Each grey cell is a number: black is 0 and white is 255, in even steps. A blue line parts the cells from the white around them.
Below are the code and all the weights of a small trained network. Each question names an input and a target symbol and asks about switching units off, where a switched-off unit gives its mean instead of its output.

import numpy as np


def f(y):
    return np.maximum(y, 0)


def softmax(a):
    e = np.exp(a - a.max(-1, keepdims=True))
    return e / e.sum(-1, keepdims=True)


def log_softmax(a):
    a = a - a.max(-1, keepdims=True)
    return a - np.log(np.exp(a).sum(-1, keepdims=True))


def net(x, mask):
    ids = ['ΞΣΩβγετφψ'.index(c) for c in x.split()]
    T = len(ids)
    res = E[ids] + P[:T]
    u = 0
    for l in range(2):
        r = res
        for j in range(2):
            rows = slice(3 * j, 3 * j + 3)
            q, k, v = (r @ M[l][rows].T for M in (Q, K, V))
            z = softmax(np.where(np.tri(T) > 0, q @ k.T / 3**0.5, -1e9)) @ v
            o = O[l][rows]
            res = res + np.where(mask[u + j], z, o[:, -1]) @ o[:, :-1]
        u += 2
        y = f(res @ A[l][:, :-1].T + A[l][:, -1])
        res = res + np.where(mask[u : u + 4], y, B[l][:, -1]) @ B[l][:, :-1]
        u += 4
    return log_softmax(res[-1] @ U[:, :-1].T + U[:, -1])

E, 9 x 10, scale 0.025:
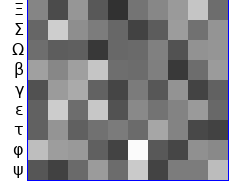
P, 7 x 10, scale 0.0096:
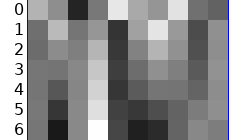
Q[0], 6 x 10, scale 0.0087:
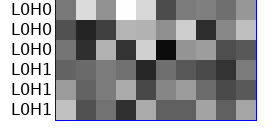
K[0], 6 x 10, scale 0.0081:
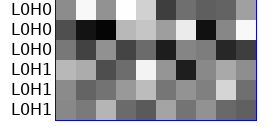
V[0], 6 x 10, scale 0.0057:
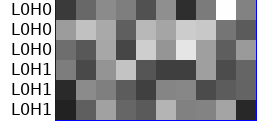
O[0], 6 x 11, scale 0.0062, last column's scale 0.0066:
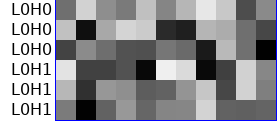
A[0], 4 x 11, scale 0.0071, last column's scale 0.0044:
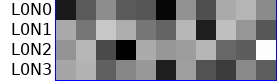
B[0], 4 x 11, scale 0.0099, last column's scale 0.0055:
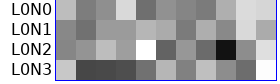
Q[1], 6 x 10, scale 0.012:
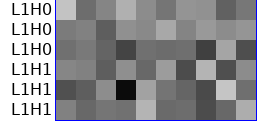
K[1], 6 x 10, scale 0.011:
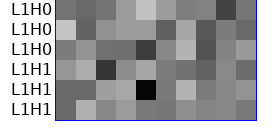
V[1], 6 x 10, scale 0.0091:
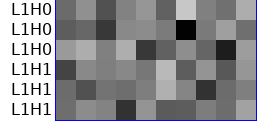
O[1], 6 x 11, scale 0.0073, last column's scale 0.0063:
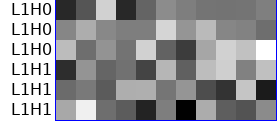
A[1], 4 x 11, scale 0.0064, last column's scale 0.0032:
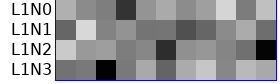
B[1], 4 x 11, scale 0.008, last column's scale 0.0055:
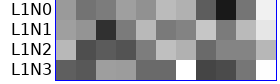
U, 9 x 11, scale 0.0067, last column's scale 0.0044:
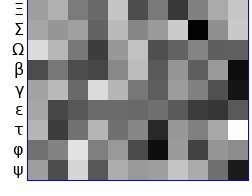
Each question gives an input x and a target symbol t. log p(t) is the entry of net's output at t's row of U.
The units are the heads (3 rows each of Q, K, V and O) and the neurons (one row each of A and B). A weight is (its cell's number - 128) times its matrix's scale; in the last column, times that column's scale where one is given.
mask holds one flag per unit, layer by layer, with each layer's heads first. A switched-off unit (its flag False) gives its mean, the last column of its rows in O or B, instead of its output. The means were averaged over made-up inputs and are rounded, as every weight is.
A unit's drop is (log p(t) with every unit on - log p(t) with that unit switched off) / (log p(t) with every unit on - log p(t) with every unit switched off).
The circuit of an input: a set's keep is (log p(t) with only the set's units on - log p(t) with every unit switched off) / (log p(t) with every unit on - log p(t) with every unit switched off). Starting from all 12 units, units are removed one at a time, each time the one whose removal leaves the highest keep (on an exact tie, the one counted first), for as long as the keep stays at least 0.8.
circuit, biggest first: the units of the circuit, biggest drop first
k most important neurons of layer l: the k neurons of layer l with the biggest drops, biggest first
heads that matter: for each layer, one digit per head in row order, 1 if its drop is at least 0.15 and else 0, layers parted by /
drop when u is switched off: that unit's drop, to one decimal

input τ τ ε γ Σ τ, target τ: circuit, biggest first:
[L0H0, L0N0]
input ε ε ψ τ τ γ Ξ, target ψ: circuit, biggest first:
[L0H0]
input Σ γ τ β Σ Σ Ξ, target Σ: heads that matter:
10 / 00
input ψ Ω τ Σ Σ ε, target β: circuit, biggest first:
[L1H1, L0H0, L1H0, L0N2]
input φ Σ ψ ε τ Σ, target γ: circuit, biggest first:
[L0H1, L1H0, L0H0]
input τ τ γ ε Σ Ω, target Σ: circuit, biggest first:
[L0H0, L0N2]
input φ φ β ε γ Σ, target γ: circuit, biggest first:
[L0H1, L1H0]
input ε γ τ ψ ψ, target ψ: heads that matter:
10 / 01
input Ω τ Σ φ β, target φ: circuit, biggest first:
[L1H0, L0N2]
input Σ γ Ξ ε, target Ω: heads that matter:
01 / 01
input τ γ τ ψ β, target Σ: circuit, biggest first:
[L0H0, L1H0]
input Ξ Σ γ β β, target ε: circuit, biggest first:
[L1H0, L0N2]
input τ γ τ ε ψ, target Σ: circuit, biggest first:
[L0H0, L1H1]
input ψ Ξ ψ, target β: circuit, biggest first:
[L1H1, L0H0]
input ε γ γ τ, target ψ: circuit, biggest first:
[L1H1]
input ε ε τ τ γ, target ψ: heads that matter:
10 / 01
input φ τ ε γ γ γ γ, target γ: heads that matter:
11 / 10
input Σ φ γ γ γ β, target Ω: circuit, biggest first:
[L0H0, L1H1, L0H1]
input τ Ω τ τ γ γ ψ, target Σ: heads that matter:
10 / 00
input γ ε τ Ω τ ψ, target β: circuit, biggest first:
[L0H0]
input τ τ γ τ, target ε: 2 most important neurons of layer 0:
[L0N3, L0N2]
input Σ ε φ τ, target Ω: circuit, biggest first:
[L1H1, L0H1, L1N3]
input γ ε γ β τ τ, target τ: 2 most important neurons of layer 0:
[L0N0, L0N2]
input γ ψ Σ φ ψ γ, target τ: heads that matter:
11 / 10
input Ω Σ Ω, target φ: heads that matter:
01 / 10
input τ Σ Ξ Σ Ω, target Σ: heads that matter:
11 / 10
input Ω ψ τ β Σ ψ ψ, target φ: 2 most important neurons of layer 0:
[L0N3, L0N0]
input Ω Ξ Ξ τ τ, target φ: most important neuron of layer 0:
[L0N2]
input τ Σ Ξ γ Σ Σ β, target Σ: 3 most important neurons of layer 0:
[L0N1, L0N0, L0N3]
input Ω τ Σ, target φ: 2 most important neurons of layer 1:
[L1N0, L1N3]
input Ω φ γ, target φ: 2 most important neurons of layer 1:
[L1N0, L1N3]
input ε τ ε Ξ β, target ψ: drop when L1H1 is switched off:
0.7
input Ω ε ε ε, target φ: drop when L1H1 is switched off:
0.0
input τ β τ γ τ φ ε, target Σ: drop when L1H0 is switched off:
0.1
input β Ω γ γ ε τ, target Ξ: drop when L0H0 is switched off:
0.1
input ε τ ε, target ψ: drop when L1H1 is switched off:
1.0
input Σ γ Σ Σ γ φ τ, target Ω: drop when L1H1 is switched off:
0.6
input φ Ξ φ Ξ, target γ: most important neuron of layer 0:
[L0N0]
